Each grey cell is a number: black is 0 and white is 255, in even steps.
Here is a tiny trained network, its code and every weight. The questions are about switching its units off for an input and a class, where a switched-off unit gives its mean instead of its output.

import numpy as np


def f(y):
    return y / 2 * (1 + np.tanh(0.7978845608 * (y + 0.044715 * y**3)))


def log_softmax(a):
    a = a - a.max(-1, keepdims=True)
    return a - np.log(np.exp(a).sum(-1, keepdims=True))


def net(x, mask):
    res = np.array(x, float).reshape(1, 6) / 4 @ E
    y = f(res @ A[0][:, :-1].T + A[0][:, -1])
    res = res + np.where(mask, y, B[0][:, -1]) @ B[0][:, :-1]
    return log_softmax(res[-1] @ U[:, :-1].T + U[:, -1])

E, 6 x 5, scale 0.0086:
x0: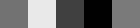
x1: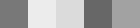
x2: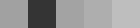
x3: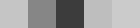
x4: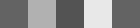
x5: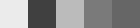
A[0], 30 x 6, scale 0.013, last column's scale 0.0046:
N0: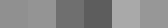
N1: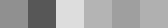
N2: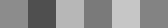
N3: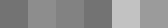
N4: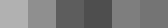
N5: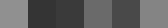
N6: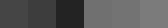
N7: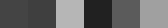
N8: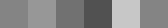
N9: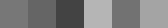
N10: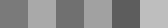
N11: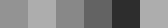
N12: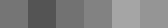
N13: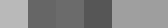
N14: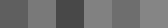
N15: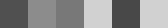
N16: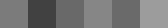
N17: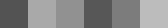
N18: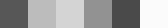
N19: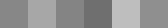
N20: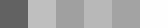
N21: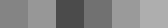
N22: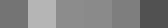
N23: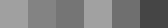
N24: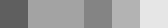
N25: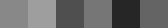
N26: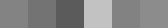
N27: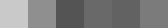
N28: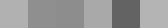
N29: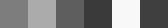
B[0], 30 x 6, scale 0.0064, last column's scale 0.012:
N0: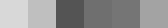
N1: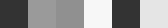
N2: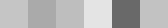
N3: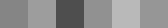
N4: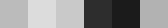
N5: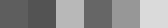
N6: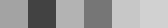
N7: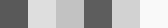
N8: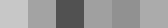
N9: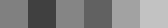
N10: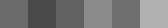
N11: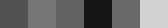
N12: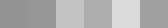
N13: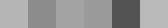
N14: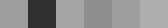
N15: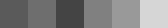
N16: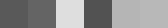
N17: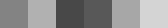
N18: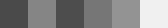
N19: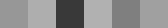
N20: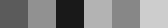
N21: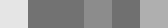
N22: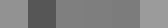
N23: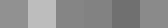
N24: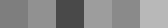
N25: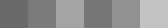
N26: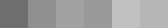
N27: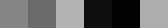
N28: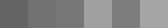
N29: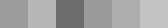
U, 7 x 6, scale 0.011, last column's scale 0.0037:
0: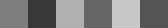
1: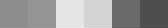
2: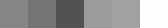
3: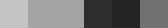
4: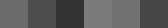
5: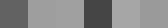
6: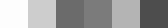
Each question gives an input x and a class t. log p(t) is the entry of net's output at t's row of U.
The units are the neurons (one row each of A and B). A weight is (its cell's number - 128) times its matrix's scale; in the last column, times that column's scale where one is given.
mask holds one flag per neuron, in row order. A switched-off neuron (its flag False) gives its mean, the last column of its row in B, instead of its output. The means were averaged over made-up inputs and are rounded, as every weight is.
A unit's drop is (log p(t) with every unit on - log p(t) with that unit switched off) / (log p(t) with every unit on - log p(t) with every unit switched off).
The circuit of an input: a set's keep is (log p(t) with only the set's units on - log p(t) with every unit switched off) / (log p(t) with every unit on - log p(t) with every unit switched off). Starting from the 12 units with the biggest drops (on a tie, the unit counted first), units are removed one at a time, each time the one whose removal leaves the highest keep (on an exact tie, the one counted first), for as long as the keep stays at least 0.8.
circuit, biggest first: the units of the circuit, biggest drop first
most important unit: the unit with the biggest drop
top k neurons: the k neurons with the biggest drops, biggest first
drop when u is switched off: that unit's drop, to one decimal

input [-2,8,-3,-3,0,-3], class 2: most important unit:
N20
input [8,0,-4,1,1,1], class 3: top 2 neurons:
(N27; N4)
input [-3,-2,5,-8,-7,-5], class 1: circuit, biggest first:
(N2; N1)
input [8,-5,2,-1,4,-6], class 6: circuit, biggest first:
(N21; N29)
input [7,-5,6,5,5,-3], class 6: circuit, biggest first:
(N21; N1)
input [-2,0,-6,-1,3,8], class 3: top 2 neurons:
(N20; N27)
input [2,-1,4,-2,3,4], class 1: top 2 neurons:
(N11; N17)
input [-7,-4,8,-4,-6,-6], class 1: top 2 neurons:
(N1; N2)
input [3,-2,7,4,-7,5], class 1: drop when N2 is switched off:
0.2
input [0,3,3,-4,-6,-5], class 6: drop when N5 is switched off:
0.1
